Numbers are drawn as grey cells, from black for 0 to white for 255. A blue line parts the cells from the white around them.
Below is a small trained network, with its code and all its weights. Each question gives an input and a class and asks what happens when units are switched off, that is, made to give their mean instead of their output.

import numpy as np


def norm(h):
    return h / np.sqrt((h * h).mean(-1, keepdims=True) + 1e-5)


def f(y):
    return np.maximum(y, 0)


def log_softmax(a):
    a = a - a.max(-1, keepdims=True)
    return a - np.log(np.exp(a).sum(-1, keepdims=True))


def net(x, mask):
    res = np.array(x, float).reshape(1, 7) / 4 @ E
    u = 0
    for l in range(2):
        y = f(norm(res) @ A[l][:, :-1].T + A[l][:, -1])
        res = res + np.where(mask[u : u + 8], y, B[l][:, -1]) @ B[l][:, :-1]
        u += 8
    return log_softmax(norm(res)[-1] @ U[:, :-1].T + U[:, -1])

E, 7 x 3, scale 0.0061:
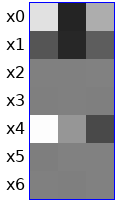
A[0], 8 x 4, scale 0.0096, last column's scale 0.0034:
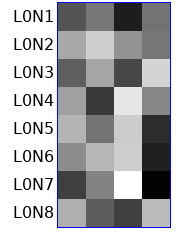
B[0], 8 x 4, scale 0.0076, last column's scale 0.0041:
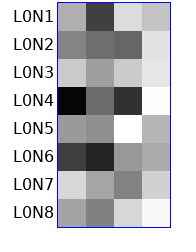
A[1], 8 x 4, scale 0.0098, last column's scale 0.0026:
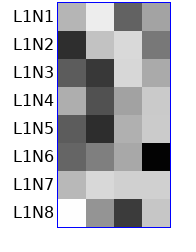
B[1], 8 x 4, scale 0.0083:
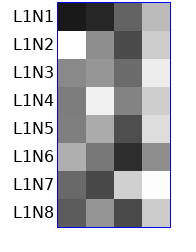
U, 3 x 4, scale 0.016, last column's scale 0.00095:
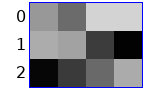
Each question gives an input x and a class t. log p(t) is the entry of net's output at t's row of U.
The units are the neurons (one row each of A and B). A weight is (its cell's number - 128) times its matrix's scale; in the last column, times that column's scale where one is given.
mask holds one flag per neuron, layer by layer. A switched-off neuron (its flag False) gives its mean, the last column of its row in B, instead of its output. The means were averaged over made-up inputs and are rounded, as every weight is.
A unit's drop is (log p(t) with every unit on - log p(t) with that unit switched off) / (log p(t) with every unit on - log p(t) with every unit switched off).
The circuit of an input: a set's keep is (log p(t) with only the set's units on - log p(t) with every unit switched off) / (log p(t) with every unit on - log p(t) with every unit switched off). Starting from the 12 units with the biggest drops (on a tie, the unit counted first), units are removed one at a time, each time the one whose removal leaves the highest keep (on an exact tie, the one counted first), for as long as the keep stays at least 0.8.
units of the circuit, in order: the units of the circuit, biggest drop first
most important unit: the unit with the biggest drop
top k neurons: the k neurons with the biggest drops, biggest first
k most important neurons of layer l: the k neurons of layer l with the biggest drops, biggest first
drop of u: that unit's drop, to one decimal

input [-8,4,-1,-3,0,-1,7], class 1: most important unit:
L1N2
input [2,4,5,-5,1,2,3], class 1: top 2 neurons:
(L1N7 L1N1)
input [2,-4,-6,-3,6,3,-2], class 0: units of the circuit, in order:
(L1N7 L1N2)
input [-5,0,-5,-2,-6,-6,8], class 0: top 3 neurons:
(L0N4 L0N3 L0N7)
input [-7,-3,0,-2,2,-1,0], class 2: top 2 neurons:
(L1N1 L0N8)
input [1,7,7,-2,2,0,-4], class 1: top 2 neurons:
(L1N7 L1N5)
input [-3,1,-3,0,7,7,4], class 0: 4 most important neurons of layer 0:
(L0N8 L0N4 L0N3 L0N1)
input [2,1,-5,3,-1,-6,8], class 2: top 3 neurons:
(L0N4 L0N3 L1N4)
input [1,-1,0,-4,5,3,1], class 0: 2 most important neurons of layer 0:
(L0N8 L0N4)
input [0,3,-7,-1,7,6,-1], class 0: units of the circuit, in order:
(L0N8 L1N2)
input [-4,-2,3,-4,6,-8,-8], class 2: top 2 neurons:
(L1N1 L1N8)
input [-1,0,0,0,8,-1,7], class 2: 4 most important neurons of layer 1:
(L1N1 L1N2 L1N8 L1N7)
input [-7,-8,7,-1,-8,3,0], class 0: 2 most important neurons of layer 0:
(L0N4 L0N3)
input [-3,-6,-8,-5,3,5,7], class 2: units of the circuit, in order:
(L1N1)
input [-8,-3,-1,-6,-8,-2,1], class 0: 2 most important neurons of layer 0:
(L0N4 L0N3)
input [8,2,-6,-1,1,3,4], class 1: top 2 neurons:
(L1N7 L0N4)
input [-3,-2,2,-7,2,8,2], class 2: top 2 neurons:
(L1N1 L0N8)
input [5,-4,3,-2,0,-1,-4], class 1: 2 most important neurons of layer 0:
(L0N4 L0N3)
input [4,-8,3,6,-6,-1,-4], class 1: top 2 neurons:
(L0N4 L0N6)
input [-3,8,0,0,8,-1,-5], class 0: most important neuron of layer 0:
(L0N8)
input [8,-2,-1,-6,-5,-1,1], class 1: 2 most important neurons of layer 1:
(L1N7 L1N1)
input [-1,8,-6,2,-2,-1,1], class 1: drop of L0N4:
0.3
